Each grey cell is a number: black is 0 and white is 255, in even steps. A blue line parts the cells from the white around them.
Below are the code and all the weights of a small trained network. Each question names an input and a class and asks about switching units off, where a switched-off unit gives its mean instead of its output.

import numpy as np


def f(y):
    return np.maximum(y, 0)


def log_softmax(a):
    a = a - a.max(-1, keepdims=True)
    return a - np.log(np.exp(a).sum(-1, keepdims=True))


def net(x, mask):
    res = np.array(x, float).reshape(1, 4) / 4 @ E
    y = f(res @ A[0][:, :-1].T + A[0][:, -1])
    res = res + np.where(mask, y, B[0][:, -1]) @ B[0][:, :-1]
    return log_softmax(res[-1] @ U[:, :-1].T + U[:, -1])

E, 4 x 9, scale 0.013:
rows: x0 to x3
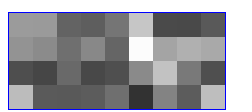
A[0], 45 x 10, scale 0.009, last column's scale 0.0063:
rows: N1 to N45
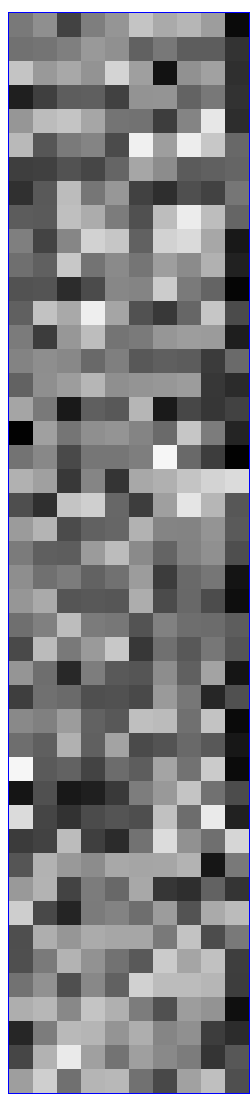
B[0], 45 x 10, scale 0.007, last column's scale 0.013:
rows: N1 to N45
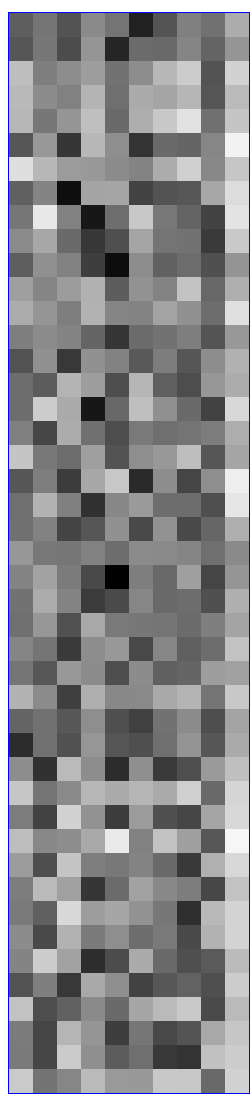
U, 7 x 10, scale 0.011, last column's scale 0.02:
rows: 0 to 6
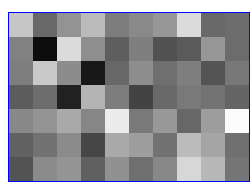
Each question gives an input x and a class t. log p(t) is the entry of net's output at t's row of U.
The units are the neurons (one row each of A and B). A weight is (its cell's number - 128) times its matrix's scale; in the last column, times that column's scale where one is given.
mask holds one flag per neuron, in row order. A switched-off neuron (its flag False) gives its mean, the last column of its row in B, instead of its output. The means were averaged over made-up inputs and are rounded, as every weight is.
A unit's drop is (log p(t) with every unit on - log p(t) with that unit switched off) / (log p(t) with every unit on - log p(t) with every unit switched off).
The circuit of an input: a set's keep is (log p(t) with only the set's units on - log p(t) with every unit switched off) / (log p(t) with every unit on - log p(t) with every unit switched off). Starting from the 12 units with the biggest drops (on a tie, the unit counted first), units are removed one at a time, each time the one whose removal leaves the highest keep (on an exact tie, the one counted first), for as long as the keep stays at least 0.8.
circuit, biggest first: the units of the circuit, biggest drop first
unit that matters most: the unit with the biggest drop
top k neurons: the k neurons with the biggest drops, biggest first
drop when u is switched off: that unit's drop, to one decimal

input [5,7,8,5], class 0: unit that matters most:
N33
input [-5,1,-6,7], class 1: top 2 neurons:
[N34, N32]
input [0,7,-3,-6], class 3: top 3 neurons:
[N6, N41, N20]
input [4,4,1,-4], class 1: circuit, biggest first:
[N36, N44]
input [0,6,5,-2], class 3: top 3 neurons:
[N6, N41, N20]
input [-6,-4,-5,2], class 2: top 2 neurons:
[N9, N21]
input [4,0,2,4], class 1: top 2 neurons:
[N9, N38]
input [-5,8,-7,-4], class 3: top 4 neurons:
[N6, N20, N41, N1]
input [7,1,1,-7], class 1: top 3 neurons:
[N44, N36, N43]
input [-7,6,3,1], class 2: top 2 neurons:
[N9, N40]
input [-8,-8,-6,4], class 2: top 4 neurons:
[N9, N21, N40, N10]
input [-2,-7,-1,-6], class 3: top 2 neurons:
[N8, N27]
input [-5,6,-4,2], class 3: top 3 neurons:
[N20, N6, N17]
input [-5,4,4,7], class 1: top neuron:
[N34]
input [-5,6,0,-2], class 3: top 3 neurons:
[N6, N20, N41]
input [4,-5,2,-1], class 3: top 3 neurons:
[N8, N9, N21]
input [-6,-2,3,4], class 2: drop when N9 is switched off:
0.1
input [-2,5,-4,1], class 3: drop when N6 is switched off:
0.2
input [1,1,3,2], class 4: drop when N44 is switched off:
-0.1
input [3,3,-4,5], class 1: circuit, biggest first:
[N32]
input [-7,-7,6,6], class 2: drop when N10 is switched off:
0.2
